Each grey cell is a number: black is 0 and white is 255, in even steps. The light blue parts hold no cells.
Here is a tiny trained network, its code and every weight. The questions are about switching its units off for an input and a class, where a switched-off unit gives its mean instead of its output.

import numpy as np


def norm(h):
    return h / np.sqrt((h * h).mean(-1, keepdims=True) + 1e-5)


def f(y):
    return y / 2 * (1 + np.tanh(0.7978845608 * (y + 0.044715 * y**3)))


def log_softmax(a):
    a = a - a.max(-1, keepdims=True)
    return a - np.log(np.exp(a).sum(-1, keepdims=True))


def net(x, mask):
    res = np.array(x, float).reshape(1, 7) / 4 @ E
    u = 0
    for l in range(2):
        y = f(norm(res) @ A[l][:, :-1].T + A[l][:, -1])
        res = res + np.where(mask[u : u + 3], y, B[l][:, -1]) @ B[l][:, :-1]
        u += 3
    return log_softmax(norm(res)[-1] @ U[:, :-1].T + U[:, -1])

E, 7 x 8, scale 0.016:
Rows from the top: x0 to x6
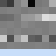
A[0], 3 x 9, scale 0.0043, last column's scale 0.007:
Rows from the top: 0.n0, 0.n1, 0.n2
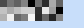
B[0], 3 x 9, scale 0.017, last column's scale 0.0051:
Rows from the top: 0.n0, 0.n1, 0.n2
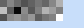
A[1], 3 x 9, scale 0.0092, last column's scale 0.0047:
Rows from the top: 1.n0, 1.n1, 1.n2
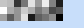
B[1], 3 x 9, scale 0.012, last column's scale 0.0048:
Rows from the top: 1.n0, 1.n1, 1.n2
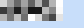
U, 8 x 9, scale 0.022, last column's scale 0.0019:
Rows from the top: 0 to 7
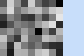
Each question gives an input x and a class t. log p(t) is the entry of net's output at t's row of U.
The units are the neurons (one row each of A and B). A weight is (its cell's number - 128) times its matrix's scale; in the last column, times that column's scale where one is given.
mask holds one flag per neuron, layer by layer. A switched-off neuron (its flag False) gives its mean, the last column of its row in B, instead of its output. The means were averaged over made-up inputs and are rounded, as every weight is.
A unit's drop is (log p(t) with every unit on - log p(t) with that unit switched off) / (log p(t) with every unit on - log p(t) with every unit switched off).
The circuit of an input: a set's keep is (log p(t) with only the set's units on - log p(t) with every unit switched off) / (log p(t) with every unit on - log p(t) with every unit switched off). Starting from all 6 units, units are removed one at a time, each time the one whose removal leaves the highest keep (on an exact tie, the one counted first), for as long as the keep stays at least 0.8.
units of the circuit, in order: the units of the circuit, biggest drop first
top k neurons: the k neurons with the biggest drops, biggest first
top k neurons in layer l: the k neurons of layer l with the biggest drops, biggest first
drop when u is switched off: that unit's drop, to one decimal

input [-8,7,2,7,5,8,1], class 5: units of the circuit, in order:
[0.n1]
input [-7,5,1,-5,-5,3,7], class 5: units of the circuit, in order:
[1.n0 1.n1]
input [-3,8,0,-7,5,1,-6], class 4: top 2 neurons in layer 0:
[0.n2 0.n0]
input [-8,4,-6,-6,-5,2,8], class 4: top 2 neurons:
[1.n1 1.n2]
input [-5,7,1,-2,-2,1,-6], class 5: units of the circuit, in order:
[1.n0 1.n1]
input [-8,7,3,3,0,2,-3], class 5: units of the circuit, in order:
[1.n1 1.n0]
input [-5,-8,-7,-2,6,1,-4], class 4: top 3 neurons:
[1.n1 1.n2 0.n0]
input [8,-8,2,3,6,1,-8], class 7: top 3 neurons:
[1.n2 1.n1 0.n2]
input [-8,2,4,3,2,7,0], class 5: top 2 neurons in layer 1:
[1.n0 1.n1]
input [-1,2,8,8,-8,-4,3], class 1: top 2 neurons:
[1.n0 1.n1]
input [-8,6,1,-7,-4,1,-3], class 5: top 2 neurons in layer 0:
[0.n1 0.n0]
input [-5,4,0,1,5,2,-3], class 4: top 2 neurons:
[0.n2 1.n1]
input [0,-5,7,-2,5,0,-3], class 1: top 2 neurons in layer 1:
[1.n1 1.n0]
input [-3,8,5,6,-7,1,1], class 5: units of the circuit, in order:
[0.n1]
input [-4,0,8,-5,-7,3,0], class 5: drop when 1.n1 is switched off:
0.1
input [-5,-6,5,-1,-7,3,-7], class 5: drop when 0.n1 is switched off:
0.0
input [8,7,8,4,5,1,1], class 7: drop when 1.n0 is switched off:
-0.1
